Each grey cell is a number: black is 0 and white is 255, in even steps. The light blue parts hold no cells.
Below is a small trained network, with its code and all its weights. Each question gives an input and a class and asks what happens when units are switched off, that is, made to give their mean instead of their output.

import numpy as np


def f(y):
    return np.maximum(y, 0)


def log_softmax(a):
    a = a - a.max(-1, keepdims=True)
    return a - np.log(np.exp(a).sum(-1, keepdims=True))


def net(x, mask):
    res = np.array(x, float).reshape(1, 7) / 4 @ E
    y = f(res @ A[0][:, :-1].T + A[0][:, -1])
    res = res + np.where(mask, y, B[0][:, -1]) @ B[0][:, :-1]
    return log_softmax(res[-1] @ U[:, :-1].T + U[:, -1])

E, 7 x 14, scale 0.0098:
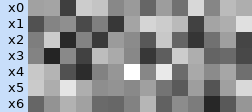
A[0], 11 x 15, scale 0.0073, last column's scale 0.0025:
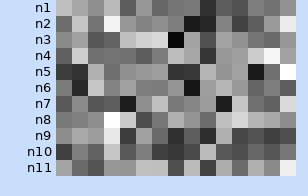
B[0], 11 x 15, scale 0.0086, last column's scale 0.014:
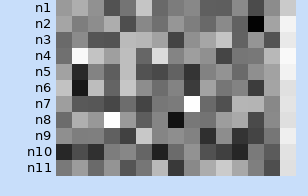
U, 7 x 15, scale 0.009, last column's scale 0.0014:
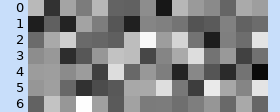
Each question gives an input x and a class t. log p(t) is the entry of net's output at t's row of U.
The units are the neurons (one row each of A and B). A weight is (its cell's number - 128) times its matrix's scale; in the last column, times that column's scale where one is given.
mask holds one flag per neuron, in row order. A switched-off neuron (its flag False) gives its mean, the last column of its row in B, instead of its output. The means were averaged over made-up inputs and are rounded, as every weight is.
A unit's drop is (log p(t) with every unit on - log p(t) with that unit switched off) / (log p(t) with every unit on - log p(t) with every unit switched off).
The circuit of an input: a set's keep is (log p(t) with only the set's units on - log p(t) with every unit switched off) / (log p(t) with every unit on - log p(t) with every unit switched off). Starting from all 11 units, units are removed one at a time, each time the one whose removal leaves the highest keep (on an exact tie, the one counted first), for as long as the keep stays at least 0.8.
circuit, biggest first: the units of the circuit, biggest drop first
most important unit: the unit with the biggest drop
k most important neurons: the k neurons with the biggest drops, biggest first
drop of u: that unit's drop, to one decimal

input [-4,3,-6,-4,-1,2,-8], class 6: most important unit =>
n5
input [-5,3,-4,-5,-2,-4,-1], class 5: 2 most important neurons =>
[n7; n10]
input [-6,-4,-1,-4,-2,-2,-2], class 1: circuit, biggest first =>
[n10; n4]
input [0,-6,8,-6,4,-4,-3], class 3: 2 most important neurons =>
[n3; n11]
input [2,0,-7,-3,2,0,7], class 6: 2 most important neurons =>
[n5; n8]
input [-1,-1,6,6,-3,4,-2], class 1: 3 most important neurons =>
[n10; n2; n4]
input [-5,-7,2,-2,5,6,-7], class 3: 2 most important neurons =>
[n3; n11]
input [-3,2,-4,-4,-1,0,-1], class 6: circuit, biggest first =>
[n5; n9]
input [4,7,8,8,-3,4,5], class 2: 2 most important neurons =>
[n8; n7]
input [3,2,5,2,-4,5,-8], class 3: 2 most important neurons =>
[n2; n11]
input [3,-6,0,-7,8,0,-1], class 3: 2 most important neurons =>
[n3; n11]
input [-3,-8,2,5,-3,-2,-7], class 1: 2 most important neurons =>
[n10; n5]
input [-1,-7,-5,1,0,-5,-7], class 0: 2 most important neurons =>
[n5; n6]
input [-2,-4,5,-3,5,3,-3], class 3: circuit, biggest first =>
[n3]
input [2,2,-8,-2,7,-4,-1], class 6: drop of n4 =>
0.4
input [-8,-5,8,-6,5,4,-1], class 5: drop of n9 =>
-0.1
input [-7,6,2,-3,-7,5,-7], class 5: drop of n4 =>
0.0
